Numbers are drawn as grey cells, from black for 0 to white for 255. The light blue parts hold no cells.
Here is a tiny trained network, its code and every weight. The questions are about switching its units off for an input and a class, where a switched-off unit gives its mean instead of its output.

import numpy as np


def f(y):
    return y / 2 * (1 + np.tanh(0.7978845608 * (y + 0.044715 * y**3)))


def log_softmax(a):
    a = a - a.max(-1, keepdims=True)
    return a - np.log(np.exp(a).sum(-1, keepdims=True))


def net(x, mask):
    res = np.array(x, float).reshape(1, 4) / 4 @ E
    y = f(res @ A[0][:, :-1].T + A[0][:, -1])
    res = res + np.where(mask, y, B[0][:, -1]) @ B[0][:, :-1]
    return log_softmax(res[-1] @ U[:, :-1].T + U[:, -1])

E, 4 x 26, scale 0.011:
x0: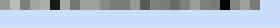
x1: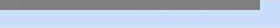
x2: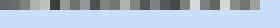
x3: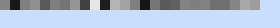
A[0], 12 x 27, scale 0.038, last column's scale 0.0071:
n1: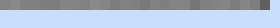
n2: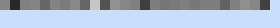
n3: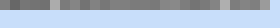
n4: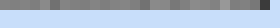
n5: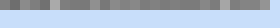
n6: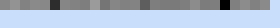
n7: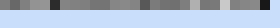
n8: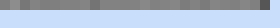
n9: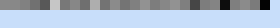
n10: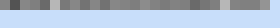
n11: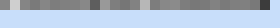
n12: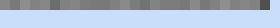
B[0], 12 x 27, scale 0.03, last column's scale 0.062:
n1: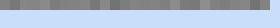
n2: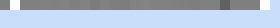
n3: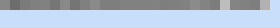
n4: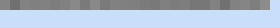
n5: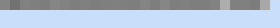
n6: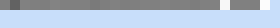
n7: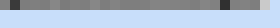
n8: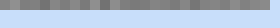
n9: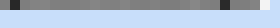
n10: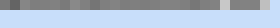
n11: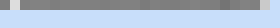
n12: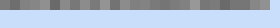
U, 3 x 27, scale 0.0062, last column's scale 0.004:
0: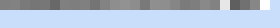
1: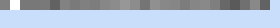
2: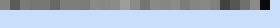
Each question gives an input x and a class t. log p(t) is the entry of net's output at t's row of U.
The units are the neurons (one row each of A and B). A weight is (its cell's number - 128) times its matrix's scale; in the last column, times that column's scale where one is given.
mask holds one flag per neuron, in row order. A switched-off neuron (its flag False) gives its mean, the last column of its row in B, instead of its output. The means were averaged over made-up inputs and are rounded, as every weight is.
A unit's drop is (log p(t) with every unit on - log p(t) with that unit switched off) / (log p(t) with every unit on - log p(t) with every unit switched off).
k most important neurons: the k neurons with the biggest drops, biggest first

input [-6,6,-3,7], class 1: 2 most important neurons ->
[n2, n6]
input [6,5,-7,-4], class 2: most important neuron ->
[n9]
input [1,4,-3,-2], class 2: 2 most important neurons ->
[n2, n6]
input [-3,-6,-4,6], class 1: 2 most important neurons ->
[n2, n6]
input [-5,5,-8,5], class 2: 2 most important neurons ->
[n9, n6]
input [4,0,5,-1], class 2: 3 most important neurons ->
[n7, n10, n3]
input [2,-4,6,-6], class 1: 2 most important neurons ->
[n9, n11]
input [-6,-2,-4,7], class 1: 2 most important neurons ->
[n2, n6]
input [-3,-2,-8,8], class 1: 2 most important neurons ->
[n2, n7]
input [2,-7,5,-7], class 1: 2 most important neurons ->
[n11, n9]
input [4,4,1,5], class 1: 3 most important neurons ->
[n2, n10, n3]
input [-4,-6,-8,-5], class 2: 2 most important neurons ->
[n9, n2]
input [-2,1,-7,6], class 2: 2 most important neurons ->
[n9, n11]
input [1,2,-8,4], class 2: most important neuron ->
[n9]
